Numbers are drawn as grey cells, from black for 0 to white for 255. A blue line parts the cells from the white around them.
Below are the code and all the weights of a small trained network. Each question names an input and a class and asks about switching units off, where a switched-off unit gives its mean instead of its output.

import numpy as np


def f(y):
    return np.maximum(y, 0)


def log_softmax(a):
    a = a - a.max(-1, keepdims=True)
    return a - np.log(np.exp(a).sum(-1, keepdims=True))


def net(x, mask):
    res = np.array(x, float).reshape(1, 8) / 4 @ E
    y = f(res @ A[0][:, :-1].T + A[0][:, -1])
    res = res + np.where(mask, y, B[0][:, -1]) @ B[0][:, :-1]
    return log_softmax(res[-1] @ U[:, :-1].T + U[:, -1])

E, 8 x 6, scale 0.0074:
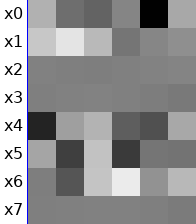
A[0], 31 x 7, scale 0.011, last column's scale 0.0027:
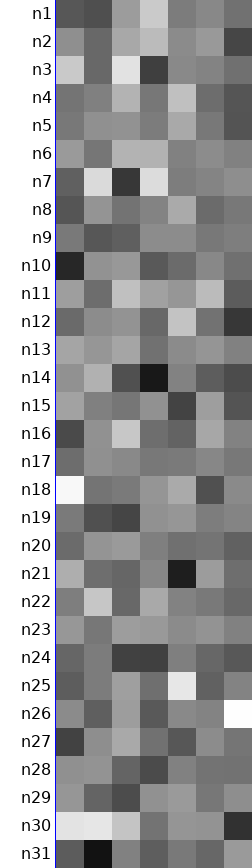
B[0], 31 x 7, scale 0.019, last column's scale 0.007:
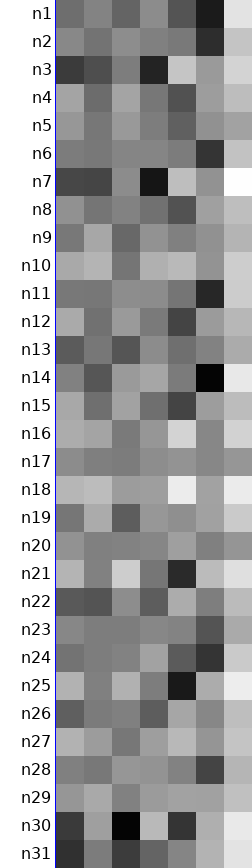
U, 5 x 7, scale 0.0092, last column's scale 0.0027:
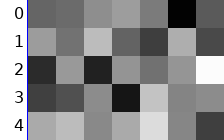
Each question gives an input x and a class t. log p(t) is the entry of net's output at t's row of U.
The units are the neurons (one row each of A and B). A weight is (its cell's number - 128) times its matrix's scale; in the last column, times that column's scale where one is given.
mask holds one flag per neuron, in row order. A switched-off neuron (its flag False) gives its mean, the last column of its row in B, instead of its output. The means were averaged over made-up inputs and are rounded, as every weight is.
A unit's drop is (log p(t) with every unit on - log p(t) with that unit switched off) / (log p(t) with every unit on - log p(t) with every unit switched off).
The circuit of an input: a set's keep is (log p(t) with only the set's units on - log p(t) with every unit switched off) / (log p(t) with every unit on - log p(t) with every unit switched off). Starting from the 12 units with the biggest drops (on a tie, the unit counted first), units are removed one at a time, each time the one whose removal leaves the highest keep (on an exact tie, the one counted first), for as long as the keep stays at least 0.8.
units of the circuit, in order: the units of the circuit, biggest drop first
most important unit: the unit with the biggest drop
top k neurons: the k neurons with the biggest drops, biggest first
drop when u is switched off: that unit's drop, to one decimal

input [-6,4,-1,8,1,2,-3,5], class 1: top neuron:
[n25]
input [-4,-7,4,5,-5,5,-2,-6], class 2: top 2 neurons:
[n31 n7]
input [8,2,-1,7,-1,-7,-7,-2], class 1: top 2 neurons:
[n21 n15]
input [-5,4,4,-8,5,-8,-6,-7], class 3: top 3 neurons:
[n7 n22 n1]
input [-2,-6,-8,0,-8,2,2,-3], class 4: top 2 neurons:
[n18 n30]
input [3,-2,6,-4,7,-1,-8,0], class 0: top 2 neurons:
[n14 n24]
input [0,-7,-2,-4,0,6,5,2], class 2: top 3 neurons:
[n31 n7 n14]
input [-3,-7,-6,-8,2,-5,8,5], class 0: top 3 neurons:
[n1 n30 n2]
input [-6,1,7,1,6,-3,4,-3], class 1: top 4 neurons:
[n25 n18 n4 n12]
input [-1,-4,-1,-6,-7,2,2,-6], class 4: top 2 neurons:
[n18 n30]
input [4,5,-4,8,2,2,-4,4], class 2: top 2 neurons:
[n30 n25]
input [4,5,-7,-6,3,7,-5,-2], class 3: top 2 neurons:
[n3 n1]
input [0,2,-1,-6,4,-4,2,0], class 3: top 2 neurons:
[n7 n18]
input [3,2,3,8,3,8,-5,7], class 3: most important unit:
n3
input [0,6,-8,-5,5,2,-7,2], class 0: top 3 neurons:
[n14 n31 n28]
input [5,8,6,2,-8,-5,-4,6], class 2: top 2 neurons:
[n30 n16]
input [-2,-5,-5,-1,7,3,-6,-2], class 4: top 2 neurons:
[n10 n27]
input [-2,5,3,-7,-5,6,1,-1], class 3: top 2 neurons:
[n3 n18]
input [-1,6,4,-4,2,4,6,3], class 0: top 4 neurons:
[n11 n6 n31 n2]
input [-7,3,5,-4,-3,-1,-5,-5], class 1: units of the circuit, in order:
[n25]
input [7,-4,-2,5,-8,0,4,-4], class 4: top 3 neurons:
[n18 n25 n29]
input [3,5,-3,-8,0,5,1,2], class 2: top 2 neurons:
[n30 n7]
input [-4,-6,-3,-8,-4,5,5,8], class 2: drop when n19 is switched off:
0.2
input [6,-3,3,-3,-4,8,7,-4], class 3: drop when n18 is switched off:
0.1
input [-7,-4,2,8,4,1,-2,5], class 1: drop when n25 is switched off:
0.1
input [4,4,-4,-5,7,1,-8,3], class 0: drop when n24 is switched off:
0.1
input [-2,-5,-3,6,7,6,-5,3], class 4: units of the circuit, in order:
[n10]
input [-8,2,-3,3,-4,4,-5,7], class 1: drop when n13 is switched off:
0.0
